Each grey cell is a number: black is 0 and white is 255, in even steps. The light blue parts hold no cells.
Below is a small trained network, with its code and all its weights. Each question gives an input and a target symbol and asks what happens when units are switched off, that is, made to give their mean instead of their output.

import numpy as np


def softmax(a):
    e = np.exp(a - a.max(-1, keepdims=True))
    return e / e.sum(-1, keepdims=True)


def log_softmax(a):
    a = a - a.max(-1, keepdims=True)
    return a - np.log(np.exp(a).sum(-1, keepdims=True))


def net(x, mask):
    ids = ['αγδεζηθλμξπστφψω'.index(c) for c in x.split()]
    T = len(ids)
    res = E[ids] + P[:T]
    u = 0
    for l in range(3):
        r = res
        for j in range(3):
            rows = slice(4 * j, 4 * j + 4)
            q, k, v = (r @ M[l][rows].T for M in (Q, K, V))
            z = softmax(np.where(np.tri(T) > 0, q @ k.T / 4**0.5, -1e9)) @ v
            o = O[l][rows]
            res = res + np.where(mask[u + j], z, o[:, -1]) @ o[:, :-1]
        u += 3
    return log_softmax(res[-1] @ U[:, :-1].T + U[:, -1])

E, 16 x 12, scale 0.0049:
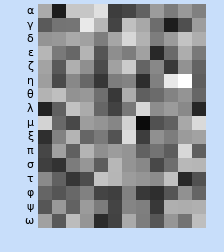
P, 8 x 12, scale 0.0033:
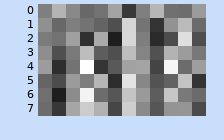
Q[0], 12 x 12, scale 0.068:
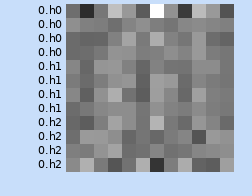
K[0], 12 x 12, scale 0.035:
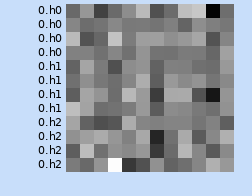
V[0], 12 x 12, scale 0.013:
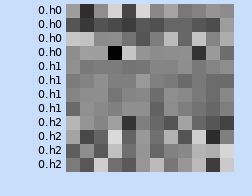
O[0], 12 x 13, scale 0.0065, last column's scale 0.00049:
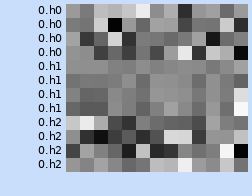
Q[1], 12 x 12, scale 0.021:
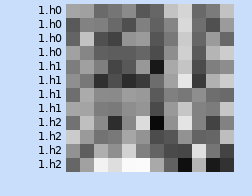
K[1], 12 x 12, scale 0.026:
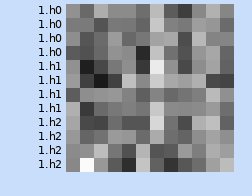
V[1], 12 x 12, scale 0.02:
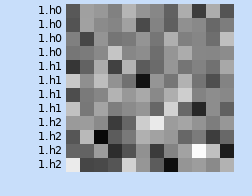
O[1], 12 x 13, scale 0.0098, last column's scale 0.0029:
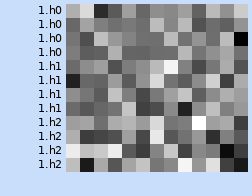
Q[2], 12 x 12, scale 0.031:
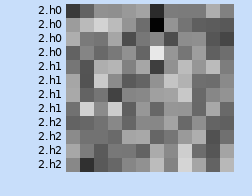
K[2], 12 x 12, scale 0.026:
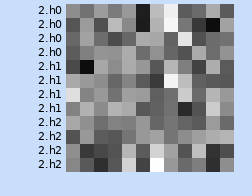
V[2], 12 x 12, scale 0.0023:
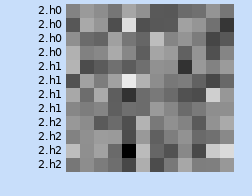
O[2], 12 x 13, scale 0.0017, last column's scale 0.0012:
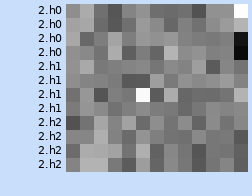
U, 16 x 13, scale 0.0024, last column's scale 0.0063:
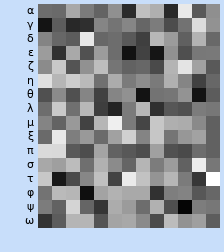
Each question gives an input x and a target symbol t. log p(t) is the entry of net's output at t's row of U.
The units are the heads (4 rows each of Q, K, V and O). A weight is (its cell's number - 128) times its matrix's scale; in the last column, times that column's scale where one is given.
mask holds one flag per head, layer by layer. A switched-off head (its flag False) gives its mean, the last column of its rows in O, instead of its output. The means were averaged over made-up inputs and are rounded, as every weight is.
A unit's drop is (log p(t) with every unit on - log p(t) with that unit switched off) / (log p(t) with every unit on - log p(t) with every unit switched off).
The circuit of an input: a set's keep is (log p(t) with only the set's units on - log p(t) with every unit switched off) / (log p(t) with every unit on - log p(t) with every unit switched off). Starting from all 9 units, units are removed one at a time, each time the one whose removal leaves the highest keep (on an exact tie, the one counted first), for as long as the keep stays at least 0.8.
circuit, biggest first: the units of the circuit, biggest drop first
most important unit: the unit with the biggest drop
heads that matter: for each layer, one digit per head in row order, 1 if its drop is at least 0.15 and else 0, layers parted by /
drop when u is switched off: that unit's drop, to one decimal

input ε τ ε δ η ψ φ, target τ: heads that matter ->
101 / 001 / 000
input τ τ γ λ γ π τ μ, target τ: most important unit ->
0.h2
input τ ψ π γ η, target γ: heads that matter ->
100 / 001 / 000
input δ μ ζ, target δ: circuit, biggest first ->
(0.h0 1.h1 1.h0)
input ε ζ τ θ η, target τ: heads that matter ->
101 / 001 / 000
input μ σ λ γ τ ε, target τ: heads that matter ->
001 / 001 / 000
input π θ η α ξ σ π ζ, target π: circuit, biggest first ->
(0.h2 1.h1 1.h0)
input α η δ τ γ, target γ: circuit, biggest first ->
(0.h2 1.h2)
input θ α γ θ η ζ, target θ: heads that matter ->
101 / 010 / 000
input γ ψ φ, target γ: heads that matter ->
000 / 001 / 000
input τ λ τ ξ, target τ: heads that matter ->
001 / 001 / 000
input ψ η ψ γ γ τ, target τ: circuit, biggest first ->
(0.h2 0.h0 1.h2)
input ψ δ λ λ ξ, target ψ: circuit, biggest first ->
(1.h1 0.h2 0.h0 1.h0)
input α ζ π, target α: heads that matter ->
000 / 001 / 000
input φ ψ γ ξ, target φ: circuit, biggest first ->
(0.h0 1.h1 1.h0)
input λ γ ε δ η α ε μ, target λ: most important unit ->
1.h2
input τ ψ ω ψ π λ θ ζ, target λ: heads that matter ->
100 / 001 / 000
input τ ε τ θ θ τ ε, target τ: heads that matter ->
000 / 001 / 000
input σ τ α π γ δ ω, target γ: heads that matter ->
101 / 001 / 000
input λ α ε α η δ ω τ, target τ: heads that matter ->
001 / 001 / 000
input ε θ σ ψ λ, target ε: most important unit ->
0.h0
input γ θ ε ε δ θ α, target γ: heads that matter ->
000 / 001 / 000
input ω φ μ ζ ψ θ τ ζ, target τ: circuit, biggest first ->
(0.h2 1.h2)
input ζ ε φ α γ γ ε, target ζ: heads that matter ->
101 / 011 / 000
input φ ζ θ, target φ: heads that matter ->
100 / 010 / 000
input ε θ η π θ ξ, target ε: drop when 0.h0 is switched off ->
0.3
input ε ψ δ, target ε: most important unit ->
1.h1
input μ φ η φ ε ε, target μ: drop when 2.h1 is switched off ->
0.0
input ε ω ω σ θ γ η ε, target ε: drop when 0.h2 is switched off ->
0.2
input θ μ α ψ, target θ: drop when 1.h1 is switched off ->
0.5
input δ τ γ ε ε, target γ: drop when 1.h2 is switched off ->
0.9
